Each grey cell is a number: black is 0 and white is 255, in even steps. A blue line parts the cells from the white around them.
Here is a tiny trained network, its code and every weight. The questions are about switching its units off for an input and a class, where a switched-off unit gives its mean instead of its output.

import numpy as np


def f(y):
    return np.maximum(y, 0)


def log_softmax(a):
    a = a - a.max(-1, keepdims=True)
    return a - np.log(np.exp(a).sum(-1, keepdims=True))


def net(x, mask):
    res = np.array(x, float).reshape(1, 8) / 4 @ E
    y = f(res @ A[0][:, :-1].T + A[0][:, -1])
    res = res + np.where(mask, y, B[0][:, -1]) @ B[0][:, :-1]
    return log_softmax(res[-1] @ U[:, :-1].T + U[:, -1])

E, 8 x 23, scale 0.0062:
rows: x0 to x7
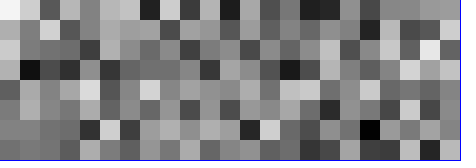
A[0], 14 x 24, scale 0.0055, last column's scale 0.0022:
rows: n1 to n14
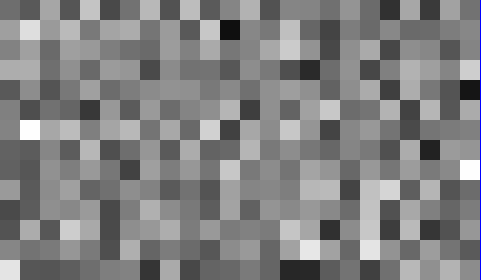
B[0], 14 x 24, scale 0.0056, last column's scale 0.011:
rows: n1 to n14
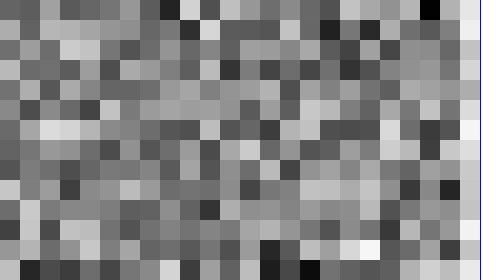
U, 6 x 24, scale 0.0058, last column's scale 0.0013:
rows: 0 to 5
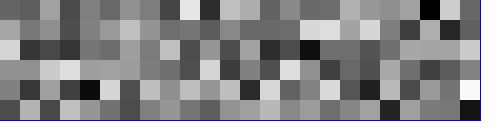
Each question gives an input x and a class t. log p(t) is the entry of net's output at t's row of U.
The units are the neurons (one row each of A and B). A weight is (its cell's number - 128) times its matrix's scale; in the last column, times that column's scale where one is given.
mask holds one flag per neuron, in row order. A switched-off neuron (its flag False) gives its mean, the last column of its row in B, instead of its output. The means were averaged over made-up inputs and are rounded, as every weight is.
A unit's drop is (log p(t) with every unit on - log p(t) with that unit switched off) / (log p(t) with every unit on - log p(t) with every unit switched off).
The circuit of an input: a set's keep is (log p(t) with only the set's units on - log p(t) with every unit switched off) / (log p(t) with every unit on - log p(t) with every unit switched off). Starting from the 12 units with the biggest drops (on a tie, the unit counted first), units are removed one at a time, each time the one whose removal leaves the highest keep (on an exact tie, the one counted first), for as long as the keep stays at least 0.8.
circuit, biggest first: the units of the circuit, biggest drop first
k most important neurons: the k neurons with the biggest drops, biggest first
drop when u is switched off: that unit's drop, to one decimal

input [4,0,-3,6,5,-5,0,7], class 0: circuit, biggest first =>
n1
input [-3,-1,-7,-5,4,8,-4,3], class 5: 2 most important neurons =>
n12, n3
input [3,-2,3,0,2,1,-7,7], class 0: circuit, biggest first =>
n1, n8
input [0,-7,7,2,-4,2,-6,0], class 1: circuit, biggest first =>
n10, n13
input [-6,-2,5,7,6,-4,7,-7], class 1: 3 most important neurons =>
n10, n13, n11
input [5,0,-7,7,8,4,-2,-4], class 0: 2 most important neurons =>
n1, n8
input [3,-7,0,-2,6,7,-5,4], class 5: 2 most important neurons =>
n12, n5
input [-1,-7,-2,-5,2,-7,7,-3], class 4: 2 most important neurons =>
n6, n13
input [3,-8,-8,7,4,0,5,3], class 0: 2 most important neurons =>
n1, n8
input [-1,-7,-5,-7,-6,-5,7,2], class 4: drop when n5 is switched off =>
0.0
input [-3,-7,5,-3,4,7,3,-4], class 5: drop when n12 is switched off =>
0.1
